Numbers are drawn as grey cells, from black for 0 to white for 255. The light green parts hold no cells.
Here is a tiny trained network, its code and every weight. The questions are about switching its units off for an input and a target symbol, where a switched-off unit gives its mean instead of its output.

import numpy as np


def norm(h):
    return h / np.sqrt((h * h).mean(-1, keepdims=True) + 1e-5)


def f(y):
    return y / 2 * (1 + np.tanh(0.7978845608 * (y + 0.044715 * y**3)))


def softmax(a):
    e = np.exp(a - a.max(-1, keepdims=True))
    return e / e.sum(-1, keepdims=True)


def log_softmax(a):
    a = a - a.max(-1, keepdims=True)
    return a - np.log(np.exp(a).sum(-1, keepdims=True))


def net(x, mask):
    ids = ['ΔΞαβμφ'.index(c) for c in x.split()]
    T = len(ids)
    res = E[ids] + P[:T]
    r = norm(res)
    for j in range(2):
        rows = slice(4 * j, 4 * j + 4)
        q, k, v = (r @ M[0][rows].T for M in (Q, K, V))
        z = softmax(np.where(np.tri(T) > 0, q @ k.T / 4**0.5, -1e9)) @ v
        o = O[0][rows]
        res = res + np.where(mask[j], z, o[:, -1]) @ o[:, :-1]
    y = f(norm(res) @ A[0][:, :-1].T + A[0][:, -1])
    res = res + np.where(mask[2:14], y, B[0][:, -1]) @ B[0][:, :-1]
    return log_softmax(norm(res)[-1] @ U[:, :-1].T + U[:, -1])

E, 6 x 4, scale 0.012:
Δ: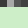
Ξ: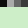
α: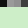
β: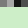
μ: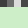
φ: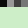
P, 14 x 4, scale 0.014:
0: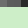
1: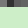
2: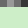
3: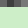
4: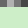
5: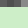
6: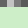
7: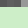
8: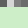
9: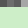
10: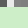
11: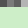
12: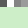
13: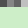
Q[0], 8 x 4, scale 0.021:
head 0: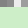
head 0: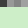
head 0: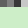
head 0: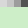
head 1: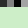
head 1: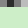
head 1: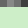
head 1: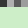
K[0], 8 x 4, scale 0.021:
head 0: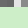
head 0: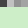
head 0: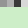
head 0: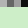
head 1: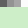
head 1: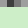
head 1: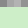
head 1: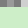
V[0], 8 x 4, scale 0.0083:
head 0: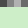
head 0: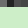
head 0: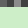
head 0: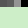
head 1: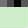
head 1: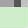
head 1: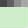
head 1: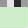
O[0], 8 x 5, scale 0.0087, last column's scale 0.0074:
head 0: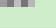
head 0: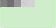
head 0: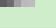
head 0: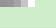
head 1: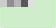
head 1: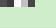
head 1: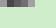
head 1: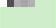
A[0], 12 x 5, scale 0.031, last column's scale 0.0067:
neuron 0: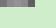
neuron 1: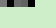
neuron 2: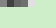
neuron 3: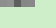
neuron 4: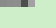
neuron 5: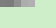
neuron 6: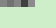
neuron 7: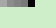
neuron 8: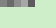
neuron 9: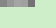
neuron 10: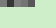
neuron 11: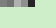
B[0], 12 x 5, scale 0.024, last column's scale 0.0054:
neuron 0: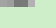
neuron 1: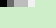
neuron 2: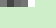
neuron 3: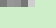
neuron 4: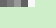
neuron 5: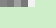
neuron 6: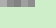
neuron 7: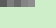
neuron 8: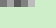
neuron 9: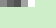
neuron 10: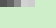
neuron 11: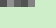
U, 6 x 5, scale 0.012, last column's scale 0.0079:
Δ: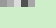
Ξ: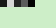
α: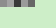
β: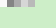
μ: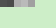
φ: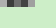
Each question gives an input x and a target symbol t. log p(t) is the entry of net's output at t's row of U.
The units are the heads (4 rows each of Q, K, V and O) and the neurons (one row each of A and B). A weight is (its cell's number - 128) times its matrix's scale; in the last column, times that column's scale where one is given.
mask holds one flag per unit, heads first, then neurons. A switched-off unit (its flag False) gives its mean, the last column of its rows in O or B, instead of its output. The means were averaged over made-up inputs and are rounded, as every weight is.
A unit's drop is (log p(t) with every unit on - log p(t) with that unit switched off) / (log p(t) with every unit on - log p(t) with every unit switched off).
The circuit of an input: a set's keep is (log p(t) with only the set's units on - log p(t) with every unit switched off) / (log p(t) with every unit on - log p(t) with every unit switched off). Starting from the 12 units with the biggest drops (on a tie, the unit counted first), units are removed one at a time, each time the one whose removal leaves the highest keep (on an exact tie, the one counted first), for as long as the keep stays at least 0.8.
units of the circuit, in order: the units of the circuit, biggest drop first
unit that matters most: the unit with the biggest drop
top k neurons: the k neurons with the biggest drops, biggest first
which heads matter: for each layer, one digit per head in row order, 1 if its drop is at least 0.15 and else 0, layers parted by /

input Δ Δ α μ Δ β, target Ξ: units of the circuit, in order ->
(head 1)
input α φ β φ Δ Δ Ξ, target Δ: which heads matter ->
00
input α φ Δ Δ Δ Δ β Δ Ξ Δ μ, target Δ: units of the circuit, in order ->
(head 0; neuron 1)
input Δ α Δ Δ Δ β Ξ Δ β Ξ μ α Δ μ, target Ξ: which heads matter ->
00
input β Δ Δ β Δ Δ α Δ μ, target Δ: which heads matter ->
10
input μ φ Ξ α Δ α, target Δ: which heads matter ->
11
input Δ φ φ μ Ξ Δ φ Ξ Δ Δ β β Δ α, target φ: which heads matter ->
11
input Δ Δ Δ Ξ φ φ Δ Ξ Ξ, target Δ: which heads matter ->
10
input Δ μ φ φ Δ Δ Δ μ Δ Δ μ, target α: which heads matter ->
01
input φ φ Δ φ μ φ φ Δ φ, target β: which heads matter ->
01
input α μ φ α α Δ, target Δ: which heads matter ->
11
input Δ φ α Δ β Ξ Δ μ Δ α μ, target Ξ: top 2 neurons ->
(neuron 11; neuron 9)
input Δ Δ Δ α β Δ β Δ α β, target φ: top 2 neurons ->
(neuron 1; neuron 2)
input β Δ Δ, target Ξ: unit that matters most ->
head 0
